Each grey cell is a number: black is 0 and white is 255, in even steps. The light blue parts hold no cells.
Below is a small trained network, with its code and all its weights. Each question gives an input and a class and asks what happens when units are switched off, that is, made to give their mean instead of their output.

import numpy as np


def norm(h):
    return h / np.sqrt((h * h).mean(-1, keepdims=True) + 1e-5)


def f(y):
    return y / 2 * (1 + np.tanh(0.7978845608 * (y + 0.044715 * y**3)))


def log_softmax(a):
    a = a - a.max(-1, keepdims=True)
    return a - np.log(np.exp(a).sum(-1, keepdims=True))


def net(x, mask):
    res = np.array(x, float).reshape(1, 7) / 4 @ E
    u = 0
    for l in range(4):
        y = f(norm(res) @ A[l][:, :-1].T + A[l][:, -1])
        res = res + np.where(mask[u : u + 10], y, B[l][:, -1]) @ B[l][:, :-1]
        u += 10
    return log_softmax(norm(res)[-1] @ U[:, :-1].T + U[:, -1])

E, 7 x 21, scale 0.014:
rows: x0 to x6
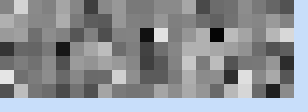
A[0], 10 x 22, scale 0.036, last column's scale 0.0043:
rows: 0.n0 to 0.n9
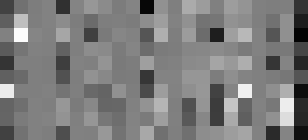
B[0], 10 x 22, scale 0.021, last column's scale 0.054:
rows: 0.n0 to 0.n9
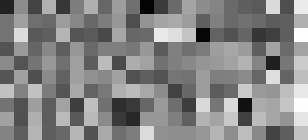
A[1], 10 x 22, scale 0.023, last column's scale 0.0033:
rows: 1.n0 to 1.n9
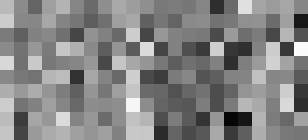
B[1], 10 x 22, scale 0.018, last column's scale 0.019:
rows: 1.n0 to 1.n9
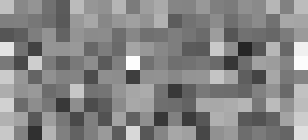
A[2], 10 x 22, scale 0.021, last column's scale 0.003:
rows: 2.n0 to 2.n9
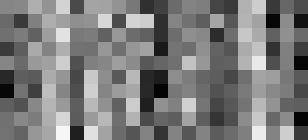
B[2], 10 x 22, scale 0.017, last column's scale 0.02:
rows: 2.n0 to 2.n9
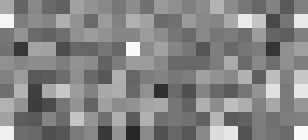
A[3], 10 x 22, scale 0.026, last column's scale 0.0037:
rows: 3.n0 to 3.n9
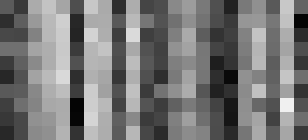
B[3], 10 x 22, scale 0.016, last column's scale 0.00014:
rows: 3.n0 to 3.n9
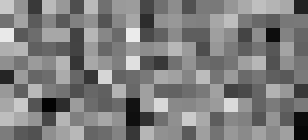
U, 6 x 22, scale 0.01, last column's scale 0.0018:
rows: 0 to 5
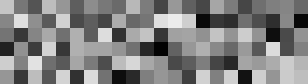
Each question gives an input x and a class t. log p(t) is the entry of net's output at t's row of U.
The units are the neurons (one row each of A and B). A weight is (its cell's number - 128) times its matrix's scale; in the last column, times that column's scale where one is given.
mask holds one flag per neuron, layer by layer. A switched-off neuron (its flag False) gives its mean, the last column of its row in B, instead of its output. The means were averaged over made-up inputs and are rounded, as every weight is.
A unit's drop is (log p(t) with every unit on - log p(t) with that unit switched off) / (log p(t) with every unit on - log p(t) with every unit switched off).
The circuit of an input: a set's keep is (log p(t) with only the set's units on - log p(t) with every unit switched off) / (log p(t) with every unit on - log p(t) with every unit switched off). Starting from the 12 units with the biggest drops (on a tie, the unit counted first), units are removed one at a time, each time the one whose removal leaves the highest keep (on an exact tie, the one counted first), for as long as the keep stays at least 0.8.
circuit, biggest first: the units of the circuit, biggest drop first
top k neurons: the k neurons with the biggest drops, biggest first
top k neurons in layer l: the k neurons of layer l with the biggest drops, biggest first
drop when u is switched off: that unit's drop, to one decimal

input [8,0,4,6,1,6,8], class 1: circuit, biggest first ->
0.n2
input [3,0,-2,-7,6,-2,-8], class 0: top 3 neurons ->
0.n7, 0.n6, 0.n2
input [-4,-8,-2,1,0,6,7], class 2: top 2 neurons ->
0.n4, 0.n9
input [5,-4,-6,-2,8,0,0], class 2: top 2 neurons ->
0.n0, 0.n2
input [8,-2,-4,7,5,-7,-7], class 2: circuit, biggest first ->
0.n4, 0.n7
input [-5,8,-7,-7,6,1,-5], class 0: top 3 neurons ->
0.n6, 0.n7, 0.n2
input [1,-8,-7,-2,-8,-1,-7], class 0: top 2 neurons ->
0.n7, 0.n6
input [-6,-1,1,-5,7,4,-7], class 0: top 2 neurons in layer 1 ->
1.n9, 1.n8
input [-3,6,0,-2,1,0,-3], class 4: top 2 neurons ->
0.n7, 0.n2
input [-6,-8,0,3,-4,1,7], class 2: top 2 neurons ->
0.n9, 0.n4
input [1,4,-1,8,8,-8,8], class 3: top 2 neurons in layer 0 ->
0.n0, 0.n5
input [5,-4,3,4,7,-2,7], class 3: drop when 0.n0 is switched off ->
0.3
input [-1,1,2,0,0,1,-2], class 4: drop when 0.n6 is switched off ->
1.0
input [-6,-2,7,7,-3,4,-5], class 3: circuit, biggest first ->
0.n0
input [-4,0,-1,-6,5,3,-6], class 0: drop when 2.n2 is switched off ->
0.0
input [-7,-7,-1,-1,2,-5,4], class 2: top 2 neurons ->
0.n9, 0.n4
